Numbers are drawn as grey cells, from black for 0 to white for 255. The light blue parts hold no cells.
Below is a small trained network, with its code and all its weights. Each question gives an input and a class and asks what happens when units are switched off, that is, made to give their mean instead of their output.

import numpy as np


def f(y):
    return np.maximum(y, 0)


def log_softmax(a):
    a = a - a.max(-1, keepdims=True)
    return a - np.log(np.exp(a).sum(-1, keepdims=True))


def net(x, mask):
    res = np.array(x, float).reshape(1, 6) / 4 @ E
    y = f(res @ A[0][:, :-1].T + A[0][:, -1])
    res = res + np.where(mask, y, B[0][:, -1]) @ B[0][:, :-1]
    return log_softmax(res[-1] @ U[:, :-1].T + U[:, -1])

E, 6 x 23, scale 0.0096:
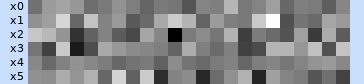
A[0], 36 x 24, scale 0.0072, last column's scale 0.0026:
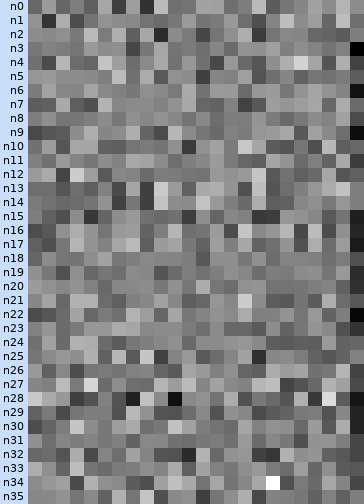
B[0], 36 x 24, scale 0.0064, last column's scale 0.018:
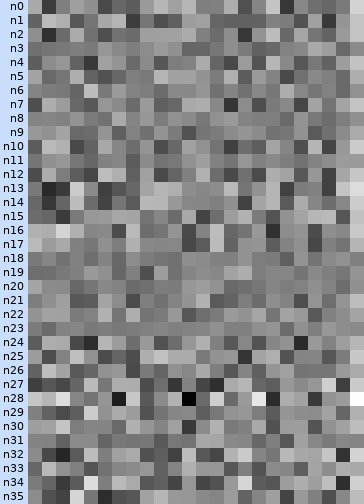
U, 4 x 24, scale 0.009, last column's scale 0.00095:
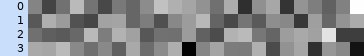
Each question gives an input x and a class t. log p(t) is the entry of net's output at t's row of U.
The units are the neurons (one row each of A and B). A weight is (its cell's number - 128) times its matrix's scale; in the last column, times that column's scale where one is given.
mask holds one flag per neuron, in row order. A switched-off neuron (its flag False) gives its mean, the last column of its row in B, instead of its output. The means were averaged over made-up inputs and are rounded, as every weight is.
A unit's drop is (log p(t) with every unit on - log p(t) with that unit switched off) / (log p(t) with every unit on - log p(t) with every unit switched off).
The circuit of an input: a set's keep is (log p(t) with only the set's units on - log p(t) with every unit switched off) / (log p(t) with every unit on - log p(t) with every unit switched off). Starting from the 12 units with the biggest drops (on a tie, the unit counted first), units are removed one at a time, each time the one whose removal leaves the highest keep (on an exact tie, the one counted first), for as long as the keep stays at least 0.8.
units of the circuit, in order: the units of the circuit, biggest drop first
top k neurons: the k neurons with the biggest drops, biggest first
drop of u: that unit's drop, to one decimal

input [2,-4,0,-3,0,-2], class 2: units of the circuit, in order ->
n32
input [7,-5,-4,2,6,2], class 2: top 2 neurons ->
n28; n32
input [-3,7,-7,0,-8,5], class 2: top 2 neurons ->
n34; n27
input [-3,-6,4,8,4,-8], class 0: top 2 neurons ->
n13; n0
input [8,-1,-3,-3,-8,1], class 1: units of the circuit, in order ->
n28; n13
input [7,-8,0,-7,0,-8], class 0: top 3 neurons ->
n13; n0; n14
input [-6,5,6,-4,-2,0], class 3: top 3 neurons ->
n28; n32; n15
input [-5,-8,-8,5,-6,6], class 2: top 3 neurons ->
n32; n28; n15
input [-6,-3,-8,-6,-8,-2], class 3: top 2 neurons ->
n16; n30
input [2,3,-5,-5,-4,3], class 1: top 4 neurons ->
n28; n12; n10; n21
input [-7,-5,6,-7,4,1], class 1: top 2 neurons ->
n10; n12
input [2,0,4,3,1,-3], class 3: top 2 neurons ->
n28; n25
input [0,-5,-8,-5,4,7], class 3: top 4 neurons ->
n16; n30; n17; n22
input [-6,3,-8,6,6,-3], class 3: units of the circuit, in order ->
n16
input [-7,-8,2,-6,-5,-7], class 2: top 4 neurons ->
n32; n15; n29; n25
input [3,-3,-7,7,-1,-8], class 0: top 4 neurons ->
n13; n0; n28; n14
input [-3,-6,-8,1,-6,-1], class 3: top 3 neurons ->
n16; n30; n17
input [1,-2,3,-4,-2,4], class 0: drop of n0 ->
-0.1
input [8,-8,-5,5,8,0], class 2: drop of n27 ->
0.0
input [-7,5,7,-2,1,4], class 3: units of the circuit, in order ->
n28
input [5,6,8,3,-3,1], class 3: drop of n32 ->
0.1
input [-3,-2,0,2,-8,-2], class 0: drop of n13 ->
-0.1
